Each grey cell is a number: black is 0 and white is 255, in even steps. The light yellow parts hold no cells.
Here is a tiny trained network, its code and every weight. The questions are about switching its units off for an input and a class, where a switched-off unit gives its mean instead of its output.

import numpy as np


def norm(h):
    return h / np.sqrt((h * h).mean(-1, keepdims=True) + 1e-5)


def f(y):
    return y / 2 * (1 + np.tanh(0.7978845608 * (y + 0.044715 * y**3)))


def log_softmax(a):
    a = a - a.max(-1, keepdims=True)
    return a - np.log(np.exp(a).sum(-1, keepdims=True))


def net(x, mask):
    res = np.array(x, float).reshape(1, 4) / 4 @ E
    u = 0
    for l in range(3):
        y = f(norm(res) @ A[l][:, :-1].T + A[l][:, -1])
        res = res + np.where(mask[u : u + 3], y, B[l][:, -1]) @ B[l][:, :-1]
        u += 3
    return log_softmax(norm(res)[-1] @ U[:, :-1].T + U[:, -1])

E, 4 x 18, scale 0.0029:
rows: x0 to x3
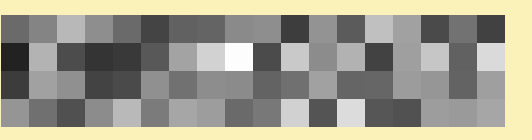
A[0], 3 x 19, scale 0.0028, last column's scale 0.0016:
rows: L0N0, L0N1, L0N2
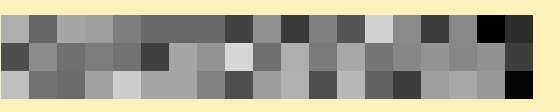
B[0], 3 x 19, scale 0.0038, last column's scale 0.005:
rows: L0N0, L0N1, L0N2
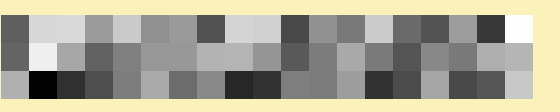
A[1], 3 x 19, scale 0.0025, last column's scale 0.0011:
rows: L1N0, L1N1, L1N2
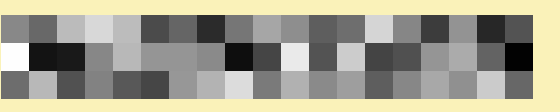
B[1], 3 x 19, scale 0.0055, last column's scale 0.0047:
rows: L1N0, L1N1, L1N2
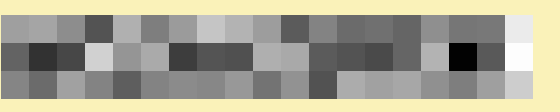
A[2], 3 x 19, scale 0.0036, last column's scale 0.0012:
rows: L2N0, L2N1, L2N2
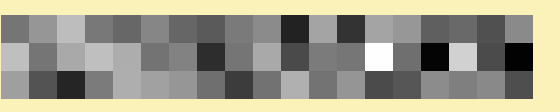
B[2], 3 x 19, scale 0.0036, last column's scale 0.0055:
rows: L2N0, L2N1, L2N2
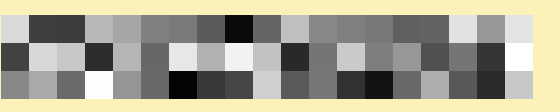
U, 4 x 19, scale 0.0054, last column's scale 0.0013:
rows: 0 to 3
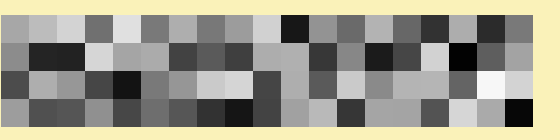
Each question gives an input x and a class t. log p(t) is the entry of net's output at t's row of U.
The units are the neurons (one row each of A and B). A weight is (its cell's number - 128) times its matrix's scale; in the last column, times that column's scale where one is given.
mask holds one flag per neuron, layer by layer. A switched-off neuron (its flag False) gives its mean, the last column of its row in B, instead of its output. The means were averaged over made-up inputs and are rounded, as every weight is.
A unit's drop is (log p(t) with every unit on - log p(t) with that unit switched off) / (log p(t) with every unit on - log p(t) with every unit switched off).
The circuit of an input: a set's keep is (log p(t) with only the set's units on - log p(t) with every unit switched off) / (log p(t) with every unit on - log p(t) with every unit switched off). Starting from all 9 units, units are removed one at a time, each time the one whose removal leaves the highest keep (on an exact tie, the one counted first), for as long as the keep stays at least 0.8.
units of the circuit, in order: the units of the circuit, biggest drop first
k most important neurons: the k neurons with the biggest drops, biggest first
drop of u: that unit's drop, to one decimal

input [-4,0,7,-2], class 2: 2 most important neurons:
(L1N1 L0N0)
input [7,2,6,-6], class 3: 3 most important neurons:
(L2N0 L2N1 L0N0)
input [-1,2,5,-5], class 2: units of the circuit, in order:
(L0N0 L1N1)
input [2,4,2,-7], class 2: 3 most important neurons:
(L0N0 L2N2 L1N1)
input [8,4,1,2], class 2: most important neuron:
(L0N0)
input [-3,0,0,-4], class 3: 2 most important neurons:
(L0N0 L0N2)
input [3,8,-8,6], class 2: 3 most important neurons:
(L0N1 L1N2 L1N1)
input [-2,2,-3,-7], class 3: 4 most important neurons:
(L0N0 L2N0 L1N1 L2N1)
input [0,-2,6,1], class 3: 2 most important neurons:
(L0N0 L0N2)
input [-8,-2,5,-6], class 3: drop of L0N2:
0.6
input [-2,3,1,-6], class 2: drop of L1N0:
0.0
